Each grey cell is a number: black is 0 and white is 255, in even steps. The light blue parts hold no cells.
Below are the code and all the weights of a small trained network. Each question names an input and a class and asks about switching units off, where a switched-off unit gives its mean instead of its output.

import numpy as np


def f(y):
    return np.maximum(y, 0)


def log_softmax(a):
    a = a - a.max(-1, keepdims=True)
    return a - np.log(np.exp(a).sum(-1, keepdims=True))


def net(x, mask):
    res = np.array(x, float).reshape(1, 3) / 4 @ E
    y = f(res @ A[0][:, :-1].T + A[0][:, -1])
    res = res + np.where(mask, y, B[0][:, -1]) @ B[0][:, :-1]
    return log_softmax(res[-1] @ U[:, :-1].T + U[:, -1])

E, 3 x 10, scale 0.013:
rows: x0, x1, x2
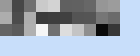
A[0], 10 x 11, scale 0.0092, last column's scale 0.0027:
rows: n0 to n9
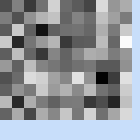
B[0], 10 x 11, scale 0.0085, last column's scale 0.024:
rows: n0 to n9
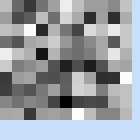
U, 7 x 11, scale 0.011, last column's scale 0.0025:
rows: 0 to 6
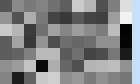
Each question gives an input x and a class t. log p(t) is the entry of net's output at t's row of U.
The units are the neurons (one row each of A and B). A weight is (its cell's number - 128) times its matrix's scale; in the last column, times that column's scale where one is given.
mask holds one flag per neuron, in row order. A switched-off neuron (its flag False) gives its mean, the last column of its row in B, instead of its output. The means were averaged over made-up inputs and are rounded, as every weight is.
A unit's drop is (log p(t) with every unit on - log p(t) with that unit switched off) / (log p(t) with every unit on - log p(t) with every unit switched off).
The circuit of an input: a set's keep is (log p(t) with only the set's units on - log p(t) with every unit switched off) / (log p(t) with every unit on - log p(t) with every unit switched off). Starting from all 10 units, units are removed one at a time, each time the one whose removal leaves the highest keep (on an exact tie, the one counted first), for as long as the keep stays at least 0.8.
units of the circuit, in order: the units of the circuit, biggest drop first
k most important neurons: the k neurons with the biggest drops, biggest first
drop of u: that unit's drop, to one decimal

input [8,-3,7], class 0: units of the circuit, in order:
n6
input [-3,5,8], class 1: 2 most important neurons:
n8, n5
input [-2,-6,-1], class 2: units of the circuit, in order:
n6, n9
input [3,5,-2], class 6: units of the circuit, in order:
n3, n4
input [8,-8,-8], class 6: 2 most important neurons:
n1, n3
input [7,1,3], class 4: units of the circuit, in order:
n0, n9, n2
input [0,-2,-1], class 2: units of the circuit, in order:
n6, n2
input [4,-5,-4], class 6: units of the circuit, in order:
n1, n2
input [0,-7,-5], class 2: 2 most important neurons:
n0, n9
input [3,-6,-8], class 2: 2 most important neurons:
n0, n1
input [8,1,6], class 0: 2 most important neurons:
n6, n7
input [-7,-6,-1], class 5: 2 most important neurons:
n2, n0
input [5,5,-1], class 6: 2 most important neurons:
n3, n6
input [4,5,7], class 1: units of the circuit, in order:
n8
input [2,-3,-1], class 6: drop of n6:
0.3
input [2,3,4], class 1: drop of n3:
0.0
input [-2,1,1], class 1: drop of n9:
0.3
